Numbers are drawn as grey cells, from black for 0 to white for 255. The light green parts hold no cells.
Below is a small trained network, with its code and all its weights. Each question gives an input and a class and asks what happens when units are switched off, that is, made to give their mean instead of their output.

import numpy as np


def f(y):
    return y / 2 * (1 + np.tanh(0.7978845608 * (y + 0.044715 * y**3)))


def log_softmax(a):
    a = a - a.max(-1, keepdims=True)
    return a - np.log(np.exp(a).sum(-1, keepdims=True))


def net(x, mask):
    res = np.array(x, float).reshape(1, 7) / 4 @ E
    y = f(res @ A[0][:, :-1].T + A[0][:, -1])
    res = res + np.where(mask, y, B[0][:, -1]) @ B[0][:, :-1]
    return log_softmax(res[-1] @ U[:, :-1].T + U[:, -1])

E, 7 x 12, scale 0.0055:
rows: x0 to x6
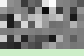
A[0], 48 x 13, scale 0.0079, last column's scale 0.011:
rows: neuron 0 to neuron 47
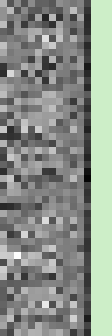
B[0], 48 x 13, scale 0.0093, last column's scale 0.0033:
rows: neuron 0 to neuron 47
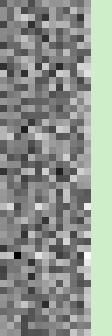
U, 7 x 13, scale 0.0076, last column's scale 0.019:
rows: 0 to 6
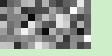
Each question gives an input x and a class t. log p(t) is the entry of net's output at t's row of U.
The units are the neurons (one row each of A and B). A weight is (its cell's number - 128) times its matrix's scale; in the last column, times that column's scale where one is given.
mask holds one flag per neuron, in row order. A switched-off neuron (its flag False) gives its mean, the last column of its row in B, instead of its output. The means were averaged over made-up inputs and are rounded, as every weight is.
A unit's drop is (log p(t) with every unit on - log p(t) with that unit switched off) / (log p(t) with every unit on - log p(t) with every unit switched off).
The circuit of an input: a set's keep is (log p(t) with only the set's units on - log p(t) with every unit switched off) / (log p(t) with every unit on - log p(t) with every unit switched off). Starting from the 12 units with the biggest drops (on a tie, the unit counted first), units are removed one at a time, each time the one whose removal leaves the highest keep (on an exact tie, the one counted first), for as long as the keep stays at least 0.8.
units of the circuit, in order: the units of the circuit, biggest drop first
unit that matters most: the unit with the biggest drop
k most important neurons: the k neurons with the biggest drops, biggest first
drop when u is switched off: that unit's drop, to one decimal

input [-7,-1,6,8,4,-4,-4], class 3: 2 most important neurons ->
(neuron 18; neuron 33)
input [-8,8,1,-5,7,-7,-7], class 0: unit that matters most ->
neuron 24
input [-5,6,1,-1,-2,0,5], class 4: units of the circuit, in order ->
(neuron 2; neuron 8)
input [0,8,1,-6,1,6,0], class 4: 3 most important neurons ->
(neuron 2; neuron 8; neuron 11)
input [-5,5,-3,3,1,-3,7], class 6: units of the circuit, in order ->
(neuron 29; neuron 19)
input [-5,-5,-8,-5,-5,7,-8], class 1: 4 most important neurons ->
(neuron 25; neuron 45; neuron 1; neuron 29)
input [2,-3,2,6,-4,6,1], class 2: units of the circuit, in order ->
(neuron 39; neuron 3)
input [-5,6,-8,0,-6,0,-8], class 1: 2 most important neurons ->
(neuron 25; neuron 45)
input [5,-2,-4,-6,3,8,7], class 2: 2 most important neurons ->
(neuron 3; neuron 39)
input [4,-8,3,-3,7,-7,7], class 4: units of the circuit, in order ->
(neuron 43; neuron 5)
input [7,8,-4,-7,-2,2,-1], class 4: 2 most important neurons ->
(neuron 2; neuron 8)
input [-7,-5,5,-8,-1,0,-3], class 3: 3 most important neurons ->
(neuron 10; neuron 22; neuron 26)
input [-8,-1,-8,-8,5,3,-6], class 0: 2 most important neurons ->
(neuron 24; neuron 9)
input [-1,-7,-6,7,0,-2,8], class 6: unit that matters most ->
neuron 19
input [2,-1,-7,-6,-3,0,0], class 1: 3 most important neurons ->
(neuron 45; neuron 25; neuron 1)
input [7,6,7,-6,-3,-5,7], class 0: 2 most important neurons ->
(neuron 35; neuron 6)
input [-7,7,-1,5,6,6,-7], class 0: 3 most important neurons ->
(neuron 9; neuron 24; neuron 29)
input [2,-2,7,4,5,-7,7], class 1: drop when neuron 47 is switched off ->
0.2
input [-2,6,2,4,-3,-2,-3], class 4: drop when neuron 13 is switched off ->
0.0
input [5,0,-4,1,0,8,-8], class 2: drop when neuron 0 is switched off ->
0.1
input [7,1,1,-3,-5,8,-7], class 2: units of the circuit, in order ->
(neuron 39)
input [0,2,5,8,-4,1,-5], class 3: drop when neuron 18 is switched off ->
0.1
